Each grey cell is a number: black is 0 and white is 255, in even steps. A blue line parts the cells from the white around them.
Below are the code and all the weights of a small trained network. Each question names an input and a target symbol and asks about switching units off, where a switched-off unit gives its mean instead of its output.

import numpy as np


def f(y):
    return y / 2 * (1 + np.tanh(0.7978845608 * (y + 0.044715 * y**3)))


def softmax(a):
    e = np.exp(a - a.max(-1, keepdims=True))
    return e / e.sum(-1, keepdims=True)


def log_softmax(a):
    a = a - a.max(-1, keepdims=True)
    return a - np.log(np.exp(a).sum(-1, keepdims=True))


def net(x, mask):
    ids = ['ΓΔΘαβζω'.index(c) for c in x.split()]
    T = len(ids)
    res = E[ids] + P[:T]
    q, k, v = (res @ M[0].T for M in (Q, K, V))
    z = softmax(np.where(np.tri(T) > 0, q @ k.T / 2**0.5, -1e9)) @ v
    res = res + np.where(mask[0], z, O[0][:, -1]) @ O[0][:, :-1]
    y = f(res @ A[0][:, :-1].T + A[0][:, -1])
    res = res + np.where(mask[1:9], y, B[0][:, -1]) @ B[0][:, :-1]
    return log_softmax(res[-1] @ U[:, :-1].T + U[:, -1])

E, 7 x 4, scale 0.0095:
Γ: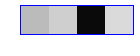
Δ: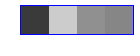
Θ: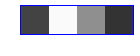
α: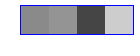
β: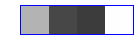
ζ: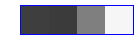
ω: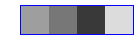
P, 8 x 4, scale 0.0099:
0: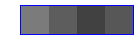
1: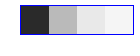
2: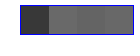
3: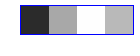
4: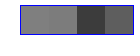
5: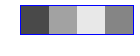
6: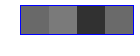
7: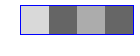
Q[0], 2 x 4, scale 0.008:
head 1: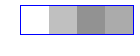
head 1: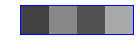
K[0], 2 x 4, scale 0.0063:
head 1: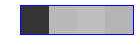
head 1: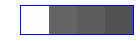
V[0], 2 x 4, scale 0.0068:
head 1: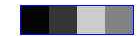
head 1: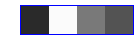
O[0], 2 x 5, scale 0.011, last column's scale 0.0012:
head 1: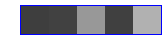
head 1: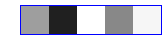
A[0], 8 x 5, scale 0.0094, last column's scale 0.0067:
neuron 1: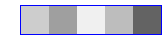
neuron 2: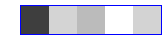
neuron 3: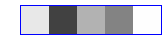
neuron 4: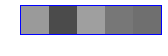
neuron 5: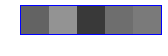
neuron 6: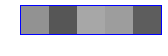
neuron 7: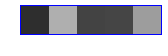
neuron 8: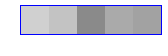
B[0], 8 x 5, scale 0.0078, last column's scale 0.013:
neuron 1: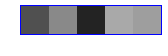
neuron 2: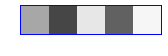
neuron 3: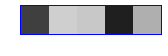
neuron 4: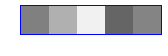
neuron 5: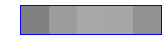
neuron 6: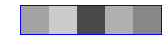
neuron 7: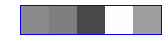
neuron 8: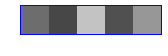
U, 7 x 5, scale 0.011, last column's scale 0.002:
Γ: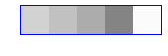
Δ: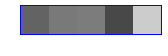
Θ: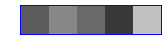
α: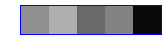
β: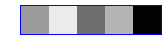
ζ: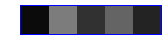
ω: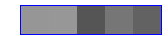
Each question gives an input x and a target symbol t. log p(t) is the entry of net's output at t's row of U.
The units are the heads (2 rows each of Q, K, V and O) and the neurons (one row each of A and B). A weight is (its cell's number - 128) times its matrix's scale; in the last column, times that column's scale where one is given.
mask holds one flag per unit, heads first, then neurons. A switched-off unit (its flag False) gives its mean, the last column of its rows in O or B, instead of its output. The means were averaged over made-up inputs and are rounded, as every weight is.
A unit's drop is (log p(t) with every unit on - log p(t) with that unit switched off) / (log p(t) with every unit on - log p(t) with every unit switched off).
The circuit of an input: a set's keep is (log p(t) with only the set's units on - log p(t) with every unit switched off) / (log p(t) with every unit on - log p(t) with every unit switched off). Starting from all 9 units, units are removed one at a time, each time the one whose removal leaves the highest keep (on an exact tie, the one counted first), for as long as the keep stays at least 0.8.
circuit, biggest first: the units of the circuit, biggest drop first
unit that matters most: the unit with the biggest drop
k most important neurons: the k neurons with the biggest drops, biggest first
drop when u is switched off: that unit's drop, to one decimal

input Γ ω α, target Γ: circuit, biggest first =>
(head 1; neuron 1)
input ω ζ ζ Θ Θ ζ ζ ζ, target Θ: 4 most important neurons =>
(neuron 3; neuron 2; neuron 7; neuron 5)
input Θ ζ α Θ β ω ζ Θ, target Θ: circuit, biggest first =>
(head 1; neuron 2; neuron 3)
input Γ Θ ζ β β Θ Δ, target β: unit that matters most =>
neuron 7
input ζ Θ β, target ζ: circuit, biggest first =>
(head 1; neuron 2)
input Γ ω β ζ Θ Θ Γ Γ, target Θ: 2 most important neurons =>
(neuron 3; neuron 2)
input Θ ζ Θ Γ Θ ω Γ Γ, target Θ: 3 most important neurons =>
(neuron 3; neuron 2; neuron 7)
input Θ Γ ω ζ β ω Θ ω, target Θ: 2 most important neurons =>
(neuron 3; neuron 2)
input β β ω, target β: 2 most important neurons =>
(neuron 7; neuron 5)
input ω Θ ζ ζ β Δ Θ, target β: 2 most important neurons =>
(neuron 7; neuron 2)
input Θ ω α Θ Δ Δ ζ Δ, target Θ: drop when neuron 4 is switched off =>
-0.1
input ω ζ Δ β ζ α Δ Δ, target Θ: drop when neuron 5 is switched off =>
0.1
